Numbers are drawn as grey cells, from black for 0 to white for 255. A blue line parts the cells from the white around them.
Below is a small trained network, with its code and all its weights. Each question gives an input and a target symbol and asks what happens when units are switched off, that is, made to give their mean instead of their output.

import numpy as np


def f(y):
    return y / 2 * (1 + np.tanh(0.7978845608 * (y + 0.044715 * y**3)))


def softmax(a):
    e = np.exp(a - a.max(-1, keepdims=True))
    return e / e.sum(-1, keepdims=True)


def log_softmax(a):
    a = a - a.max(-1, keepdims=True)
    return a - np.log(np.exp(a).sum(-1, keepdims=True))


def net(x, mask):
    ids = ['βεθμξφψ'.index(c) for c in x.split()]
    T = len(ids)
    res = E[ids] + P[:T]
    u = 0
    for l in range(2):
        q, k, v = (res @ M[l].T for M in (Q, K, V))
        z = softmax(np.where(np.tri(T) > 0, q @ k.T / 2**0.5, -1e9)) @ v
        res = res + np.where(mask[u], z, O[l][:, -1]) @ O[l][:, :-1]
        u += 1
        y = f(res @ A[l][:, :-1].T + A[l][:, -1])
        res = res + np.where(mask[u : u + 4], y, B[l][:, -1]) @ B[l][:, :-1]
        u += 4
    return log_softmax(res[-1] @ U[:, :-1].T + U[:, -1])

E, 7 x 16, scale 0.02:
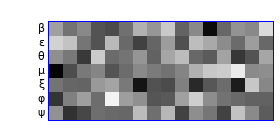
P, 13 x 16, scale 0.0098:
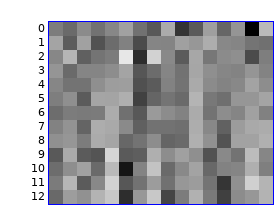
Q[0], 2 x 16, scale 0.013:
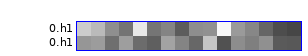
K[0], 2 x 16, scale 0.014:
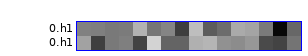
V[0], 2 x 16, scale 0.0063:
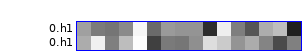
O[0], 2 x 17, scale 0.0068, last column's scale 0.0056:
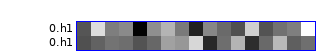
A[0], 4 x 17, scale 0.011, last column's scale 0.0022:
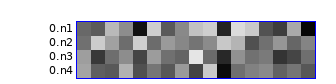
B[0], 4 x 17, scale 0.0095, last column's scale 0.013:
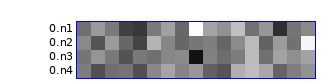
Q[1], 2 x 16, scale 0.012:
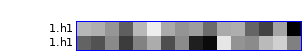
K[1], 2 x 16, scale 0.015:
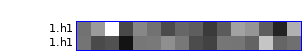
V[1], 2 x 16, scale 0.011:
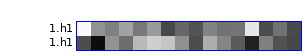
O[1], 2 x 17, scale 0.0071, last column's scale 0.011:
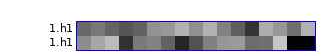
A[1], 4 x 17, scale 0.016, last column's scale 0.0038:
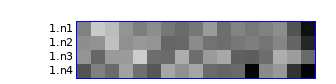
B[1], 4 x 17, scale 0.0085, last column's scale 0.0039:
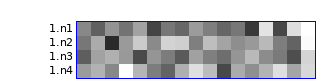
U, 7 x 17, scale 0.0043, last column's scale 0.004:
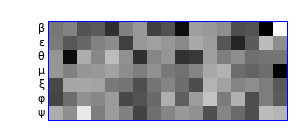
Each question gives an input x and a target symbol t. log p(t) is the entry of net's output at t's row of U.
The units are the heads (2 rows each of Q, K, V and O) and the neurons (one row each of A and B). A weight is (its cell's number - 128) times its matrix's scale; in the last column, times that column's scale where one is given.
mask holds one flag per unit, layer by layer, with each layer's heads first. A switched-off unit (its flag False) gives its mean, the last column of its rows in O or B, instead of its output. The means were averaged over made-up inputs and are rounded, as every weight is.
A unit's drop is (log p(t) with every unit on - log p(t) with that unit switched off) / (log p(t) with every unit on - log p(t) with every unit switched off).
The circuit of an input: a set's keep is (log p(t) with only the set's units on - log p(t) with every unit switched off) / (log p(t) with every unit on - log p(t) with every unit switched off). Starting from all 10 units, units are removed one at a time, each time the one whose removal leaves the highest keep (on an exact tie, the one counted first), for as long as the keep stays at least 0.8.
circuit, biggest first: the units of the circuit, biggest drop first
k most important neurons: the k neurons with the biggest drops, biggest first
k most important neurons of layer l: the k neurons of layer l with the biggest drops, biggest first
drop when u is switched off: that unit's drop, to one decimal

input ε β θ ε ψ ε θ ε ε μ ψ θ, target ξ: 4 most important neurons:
[1.n3; 0.n2; 0.n3; 0.n4]
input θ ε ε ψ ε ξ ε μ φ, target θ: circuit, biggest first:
[0.n2; 0.h1]
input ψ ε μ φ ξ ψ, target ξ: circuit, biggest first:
[0.n4; 1.n4; 1.h1; 0.h1]
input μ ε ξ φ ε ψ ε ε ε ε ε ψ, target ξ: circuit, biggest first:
[1.n4; 0.h1]
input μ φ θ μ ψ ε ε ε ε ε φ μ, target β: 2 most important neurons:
[1.n4; 1.n1]
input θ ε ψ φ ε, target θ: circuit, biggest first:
[0.h1]
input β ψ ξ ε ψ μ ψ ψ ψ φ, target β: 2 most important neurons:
[0.n2; 1.n4]
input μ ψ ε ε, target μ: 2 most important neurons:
[1.n2; 0.n1]
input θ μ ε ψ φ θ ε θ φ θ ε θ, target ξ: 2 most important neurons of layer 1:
[1.n3; 1.n1]
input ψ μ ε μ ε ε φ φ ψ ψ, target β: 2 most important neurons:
[0.n2; 1.n1]
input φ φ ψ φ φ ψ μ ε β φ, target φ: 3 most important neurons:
[1.n1; 1.n2; 0.n3]
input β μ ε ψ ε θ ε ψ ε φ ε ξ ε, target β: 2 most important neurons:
[0.n2; 1.n4]
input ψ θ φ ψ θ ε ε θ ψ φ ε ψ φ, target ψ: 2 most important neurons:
[1.n1; 0.n2]
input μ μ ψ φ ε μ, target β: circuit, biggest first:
[1.h1]
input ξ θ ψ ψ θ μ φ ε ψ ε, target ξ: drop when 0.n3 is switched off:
0.2
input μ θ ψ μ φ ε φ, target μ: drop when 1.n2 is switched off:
0.7
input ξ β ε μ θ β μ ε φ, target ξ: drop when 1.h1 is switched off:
1.6
